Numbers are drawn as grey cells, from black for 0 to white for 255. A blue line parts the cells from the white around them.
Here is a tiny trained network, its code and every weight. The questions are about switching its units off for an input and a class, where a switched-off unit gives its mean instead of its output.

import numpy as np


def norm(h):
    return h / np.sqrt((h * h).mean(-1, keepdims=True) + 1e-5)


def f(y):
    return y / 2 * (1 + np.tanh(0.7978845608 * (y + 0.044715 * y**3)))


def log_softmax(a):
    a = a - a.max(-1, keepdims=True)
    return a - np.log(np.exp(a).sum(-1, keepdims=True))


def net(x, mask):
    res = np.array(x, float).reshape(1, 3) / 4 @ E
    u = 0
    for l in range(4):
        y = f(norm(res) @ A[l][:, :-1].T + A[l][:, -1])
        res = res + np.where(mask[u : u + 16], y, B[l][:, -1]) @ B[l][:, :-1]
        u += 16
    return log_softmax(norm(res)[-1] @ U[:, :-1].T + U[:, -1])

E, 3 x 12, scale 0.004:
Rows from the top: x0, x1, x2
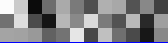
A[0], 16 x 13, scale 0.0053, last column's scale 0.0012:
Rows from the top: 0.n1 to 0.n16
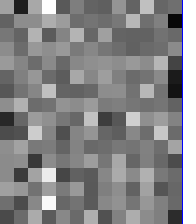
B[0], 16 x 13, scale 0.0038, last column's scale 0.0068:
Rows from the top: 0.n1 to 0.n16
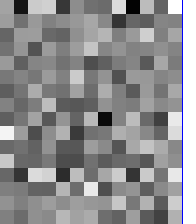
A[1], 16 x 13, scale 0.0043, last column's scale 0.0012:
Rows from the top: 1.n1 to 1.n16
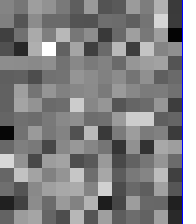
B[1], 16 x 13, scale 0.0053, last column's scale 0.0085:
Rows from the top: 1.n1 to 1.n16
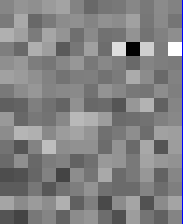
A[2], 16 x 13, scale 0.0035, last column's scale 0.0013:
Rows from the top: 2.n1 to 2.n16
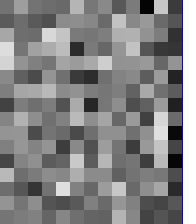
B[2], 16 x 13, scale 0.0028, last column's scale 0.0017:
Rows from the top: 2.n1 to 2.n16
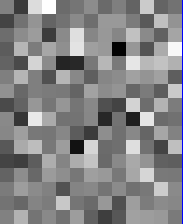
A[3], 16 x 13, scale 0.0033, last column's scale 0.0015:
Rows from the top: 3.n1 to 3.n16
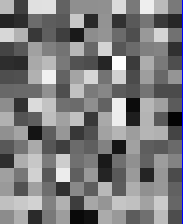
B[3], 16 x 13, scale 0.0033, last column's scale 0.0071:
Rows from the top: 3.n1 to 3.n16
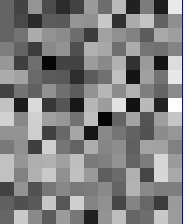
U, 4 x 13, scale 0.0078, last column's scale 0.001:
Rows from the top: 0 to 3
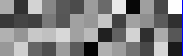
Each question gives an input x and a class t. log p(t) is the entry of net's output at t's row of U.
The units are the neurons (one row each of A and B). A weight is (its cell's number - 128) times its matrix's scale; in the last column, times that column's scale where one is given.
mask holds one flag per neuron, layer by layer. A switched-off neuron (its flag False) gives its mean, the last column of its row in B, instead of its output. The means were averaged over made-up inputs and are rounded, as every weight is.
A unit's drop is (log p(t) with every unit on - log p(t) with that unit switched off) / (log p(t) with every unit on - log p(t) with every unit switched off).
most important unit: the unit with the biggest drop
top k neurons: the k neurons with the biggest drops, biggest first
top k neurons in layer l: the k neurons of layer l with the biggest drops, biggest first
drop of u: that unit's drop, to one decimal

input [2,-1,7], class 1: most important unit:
0.n1
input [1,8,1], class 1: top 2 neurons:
[0.n9; 0.n10]
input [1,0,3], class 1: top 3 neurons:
[0.n1; 0.n10; 1.n4]
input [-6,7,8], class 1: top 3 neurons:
[1.n13; 0.n9; 0.n14]
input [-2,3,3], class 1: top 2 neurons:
[0.n9; 1.n4]
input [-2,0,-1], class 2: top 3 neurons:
[0.n9; 1.n4; 0.n16]
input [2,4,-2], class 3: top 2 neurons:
[0.n9; 1.n4]
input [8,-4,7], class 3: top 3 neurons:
[0.n1; 0.n13; 1.n4]
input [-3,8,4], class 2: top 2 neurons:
[1.n4; 0.n13]
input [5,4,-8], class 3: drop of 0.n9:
0.2
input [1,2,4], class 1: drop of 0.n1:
0.1
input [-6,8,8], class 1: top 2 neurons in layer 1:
[1.n13; 1.n8]
